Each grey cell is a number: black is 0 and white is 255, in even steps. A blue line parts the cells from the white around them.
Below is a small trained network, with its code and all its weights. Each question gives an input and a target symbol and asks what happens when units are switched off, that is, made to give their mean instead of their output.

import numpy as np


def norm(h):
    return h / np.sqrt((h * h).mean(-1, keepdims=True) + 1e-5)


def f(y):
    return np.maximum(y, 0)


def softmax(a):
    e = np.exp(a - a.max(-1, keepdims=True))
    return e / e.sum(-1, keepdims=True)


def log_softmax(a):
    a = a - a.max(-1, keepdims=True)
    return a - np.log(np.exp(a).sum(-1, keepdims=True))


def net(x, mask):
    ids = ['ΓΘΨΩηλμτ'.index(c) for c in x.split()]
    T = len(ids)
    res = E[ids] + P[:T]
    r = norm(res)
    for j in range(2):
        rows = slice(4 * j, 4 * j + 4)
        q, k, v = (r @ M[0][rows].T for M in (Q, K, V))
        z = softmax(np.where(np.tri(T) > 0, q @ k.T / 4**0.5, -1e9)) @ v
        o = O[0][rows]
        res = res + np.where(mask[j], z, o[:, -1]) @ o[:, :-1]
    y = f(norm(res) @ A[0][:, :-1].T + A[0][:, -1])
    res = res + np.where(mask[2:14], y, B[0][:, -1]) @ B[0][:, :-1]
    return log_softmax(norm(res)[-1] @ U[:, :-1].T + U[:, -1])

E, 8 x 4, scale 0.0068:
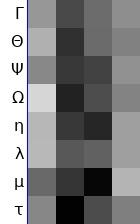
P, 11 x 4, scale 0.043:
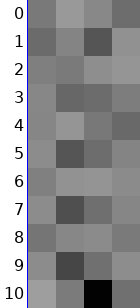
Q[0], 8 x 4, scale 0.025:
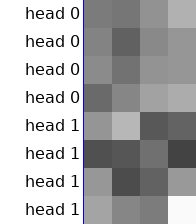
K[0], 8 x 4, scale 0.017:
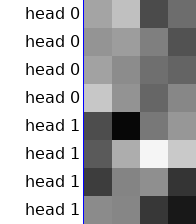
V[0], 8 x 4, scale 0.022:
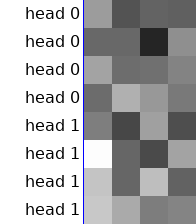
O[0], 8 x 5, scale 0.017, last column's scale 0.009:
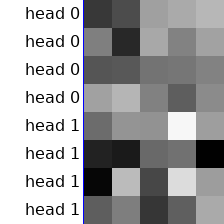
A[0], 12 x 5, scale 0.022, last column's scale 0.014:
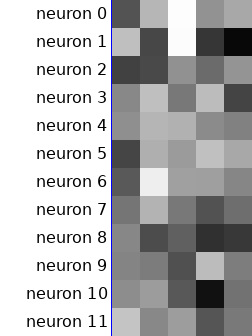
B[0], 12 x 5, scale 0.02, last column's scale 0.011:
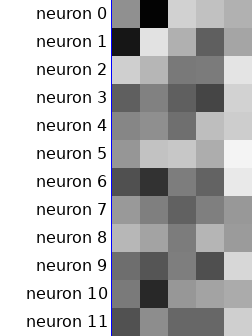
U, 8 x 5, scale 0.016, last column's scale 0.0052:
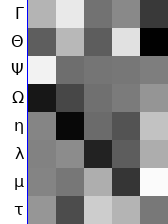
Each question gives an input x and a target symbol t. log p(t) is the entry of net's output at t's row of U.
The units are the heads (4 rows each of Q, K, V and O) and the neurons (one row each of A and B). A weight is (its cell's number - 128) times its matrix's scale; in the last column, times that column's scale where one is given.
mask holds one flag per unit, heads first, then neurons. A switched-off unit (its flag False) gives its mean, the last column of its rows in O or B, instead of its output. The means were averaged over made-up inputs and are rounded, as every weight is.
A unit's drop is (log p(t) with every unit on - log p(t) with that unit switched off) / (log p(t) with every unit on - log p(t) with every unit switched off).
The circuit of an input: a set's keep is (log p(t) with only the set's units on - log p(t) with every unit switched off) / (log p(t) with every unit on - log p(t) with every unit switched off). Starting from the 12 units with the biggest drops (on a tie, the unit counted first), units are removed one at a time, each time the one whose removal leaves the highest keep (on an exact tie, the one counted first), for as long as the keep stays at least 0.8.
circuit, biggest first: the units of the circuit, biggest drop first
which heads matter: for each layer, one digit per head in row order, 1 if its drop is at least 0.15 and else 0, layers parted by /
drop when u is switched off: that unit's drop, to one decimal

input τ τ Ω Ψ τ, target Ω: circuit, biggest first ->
[head 1]
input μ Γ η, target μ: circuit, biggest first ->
[head 1; neuron 1]
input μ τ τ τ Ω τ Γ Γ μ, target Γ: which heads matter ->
11
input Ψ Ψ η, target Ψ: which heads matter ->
11
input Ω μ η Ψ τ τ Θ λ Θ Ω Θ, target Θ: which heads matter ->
01
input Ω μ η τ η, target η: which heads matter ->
11
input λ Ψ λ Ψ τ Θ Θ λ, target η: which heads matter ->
00
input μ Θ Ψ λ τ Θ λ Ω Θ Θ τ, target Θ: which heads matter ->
01
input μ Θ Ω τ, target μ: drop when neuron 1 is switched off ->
0.3
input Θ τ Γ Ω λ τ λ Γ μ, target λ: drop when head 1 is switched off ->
1.4
